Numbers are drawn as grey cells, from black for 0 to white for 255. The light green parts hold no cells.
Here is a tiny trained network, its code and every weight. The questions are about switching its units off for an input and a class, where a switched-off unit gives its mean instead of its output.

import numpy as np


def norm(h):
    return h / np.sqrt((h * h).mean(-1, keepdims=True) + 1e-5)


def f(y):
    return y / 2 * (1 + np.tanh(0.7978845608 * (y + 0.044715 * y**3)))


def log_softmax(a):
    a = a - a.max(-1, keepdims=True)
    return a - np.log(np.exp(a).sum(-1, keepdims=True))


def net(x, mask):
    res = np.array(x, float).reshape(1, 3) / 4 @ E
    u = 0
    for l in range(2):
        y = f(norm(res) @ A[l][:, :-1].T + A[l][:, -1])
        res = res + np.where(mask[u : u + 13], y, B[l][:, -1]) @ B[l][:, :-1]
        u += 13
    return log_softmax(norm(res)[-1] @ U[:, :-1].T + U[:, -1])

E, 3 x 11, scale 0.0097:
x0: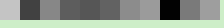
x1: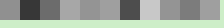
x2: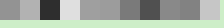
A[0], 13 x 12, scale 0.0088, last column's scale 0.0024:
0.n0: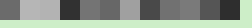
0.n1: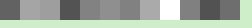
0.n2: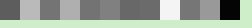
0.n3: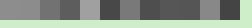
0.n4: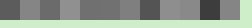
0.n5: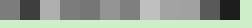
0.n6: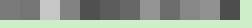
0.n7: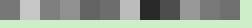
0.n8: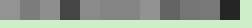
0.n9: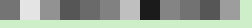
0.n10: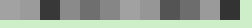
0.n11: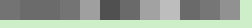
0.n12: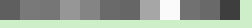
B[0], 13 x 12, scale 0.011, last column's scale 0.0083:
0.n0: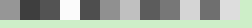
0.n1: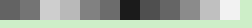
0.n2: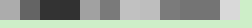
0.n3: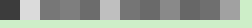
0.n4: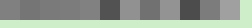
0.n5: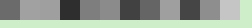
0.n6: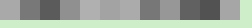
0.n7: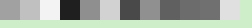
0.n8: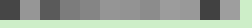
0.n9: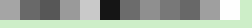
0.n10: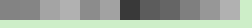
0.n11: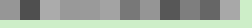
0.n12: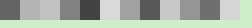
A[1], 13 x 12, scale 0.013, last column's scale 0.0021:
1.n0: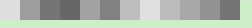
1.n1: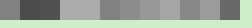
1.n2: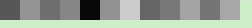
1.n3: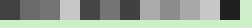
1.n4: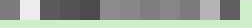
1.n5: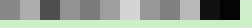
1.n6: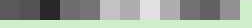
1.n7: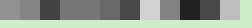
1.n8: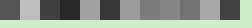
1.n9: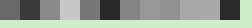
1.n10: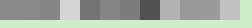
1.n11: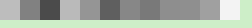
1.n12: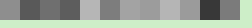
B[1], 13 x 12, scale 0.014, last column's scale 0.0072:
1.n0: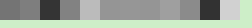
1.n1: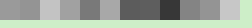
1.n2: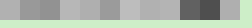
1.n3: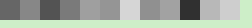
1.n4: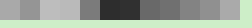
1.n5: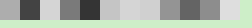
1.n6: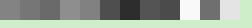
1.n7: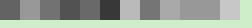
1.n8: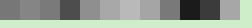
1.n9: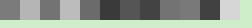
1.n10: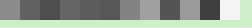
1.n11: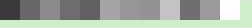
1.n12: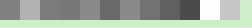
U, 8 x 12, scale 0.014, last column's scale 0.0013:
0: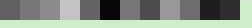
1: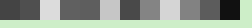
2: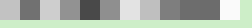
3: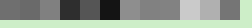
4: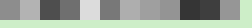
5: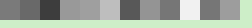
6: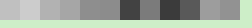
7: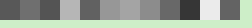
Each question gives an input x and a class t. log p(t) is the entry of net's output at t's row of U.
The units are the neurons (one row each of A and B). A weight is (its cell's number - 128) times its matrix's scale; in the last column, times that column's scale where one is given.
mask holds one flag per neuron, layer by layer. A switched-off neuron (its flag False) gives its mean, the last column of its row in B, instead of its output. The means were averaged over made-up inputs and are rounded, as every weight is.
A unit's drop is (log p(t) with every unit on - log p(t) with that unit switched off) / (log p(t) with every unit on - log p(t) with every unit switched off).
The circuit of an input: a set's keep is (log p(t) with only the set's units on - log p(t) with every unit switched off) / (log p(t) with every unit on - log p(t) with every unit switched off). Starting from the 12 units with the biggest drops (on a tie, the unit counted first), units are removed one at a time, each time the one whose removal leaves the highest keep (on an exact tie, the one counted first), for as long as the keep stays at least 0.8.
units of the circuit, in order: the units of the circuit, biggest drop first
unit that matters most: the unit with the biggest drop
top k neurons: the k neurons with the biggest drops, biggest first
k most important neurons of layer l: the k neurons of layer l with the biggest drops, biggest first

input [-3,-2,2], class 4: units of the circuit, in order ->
0.n2
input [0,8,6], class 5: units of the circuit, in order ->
0.n1; 1.n6
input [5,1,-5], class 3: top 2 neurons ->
0.n12; 1.n6
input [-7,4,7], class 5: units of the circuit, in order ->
1.n6; 0.n2
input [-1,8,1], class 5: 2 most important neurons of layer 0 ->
0.n1; 0.n7
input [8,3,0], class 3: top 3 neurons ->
0.n1; 0.n0; 0.n12
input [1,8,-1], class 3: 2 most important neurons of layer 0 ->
0.n1; 0.n7
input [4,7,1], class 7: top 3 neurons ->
0.n2; 0.n7; 1.n3
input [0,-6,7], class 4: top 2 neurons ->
0.n9; 0.n1
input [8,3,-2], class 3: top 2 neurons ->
0.n0; 1.n7
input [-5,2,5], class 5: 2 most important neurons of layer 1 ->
1.n6; 1.n0
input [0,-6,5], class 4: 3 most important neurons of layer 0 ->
0.n9; 0.n1; 0.n12
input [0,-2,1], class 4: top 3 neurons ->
0.n9; 0.n1; 0.n7
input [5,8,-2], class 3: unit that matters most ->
1.n7
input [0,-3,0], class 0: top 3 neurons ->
0.n9; 0.n0; 0.n2
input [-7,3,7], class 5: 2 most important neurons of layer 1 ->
1.n6; 1.n0
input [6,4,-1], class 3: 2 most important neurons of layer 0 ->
0.n1; 0.n0
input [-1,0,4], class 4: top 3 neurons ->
0.n0; 1.n0; 1.n8
